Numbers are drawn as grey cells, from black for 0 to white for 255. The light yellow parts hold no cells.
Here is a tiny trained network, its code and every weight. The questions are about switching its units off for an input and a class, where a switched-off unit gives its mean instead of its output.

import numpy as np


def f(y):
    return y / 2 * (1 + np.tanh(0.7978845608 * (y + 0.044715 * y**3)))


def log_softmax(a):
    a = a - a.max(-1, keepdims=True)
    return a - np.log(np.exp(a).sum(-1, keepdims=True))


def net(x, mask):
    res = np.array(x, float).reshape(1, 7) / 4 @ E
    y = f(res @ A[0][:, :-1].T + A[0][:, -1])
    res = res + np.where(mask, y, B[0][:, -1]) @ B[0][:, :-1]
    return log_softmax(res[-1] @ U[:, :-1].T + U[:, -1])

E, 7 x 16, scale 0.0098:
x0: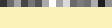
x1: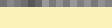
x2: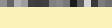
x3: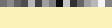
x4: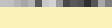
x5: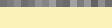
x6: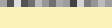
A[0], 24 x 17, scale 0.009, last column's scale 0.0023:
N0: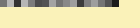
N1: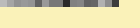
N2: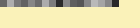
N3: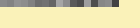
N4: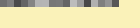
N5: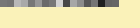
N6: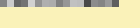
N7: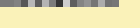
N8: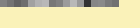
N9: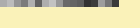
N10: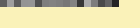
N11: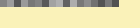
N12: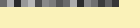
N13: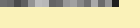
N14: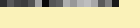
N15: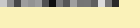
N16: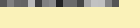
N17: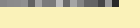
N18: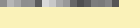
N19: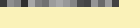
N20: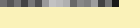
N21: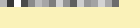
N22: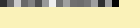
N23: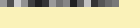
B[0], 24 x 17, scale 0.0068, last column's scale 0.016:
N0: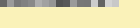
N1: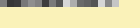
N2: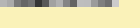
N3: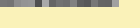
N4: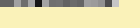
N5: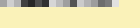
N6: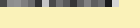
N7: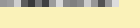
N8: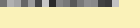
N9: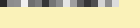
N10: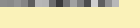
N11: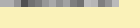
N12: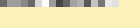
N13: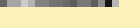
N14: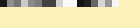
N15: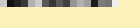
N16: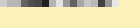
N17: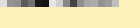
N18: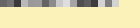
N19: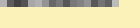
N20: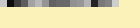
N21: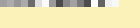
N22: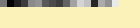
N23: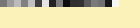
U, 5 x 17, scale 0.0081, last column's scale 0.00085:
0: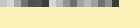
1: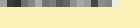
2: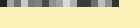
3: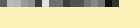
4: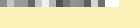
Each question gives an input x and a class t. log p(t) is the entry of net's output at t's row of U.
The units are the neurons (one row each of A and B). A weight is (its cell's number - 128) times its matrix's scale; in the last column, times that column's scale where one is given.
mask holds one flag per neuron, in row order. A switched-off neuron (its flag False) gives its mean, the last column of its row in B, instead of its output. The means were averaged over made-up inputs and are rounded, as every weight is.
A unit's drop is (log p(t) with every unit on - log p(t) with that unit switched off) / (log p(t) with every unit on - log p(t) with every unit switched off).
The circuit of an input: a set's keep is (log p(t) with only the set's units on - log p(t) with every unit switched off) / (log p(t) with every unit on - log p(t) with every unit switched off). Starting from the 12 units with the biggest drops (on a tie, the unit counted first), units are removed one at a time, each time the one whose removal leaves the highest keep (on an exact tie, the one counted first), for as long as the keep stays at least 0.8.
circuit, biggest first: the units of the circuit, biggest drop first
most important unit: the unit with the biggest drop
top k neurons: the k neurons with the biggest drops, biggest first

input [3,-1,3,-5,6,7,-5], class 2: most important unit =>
N9
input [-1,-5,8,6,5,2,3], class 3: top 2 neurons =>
[N23 N5]
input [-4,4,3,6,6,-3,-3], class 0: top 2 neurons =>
[N16 N14]
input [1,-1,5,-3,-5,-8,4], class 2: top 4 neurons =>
[N14 N6 N8 N4]
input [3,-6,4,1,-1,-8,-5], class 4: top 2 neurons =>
[N12 N6]
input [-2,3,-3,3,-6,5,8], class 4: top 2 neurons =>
[N21 N9]
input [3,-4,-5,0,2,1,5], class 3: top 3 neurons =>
[N6 N12 N8]
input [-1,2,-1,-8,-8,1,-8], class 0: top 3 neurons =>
[N5 N17 N11]
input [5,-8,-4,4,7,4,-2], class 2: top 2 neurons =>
[N9 N18]
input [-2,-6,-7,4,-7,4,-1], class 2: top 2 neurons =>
[N14 N23]
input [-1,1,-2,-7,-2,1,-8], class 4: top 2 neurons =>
[N12 N0]
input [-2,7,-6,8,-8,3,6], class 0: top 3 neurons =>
[N16 N7 N2]
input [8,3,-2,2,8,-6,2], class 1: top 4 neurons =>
[N22 N20 N14 N19]
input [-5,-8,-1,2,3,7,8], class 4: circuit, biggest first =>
[N21]
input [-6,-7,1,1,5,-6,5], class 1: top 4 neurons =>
[N15 N14 N1 N12]
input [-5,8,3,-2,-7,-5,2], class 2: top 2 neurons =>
[N14 N22]
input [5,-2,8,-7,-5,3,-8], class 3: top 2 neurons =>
[N23 N21]
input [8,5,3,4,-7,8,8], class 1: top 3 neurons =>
[N22 N20 N12]
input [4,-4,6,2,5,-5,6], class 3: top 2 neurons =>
[N23 N14]
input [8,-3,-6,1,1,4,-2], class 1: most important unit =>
N22
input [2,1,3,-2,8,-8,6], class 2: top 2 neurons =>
[N9 N18]
